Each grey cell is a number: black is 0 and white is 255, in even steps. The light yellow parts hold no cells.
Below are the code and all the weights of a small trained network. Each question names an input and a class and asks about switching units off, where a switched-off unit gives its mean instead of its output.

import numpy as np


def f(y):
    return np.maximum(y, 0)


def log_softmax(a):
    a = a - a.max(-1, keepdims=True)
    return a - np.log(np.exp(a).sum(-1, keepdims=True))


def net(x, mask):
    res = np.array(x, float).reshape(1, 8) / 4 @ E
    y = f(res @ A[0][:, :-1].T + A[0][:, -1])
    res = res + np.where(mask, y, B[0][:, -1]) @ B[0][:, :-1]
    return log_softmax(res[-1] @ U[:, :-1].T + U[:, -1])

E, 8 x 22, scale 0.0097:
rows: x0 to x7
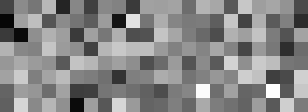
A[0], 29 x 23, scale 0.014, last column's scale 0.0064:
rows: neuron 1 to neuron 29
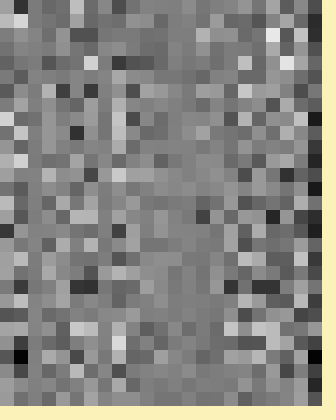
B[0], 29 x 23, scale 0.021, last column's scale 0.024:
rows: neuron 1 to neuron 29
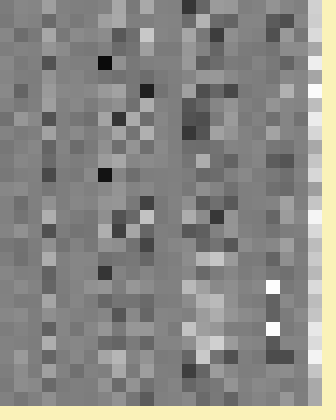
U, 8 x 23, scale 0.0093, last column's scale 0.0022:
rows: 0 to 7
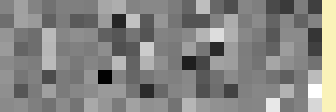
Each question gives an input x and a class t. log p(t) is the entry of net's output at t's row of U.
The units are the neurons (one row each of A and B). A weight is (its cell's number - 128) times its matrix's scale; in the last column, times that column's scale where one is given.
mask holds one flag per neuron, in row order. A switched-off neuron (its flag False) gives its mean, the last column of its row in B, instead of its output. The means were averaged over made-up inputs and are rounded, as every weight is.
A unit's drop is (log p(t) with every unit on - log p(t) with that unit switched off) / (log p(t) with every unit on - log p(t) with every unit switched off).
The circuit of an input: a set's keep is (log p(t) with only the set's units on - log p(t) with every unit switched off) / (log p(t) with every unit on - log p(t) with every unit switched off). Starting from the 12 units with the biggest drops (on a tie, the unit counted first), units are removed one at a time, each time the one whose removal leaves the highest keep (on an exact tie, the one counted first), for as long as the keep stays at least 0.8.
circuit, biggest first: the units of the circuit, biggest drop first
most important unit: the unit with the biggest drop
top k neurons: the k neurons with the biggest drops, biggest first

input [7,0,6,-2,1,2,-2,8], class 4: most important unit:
neuron 10
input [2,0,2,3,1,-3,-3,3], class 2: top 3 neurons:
(neuron 5; neuron 3; neuron 1)
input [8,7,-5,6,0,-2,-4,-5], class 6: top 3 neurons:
(neuron 7; neuron 9; neuron 5)
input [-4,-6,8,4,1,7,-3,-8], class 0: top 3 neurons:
(neuron 26; neuron 10; neuron 8)
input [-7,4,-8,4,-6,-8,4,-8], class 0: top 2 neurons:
(neuron 2; neuron 12)
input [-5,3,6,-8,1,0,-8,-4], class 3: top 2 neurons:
(neuron 16; neuron 13)
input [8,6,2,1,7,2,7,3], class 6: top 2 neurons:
(neuron 7; neuron 16)
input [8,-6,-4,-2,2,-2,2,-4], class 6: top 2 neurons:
(neuron 7; neuron 17)
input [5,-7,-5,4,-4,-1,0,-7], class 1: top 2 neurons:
(neuron 9; neuron 10)
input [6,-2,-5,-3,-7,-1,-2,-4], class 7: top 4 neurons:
(neuron 21; neuron 26; neuron 15; neuron 18)
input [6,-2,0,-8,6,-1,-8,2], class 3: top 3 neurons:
(neuron 16; neuron 13; neuron 8)
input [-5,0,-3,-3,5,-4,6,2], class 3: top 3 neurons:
(neuron 3; neuron 7; neuron 21)
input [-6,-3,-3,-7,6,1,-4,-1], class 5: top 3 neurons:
(neuron 5; neuron 7; neuron 21)
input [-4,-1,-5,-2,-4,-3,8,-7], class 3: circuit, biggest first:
(neuron 3)
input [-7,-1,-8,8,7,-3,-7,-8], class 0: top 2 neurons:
(neuron 2; neuron 12)
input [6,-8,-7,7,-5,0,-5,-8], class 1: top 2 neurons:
(neuron 9; neuron 26)
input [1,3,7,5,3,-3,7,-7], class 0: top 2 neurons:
(neuron 26; neuron 16)
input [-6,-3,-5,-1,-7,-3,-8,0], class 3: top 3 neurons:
(neuron 16; neuron 24; neuron 7)
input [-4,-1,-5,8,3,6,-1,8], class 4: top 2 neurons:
(neuron 10; neuron 5)
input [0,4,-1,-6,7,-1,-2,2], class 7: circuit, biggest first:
(neuron 24)
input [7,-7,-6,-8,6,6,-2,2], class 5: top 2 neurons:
(neuron 5; neuron 17)
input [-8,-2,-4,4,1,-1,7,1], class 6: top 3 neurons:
(neuron 15; neuron 18; neuron 16)
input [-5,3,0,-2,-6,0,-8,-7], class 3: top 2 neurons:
(neuron 16; neuron 10)
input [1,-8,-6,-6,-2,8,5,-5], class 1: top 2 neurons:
(neuron 9; neuron 25)
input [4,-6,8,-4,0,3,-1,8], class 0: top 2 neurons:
(neuron 26; neuron 1)
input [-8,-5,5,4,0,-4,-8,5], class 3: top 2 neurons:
(neuron 16; neuron 7)
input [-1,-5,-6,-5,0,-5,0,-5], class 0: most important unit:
neuron 12
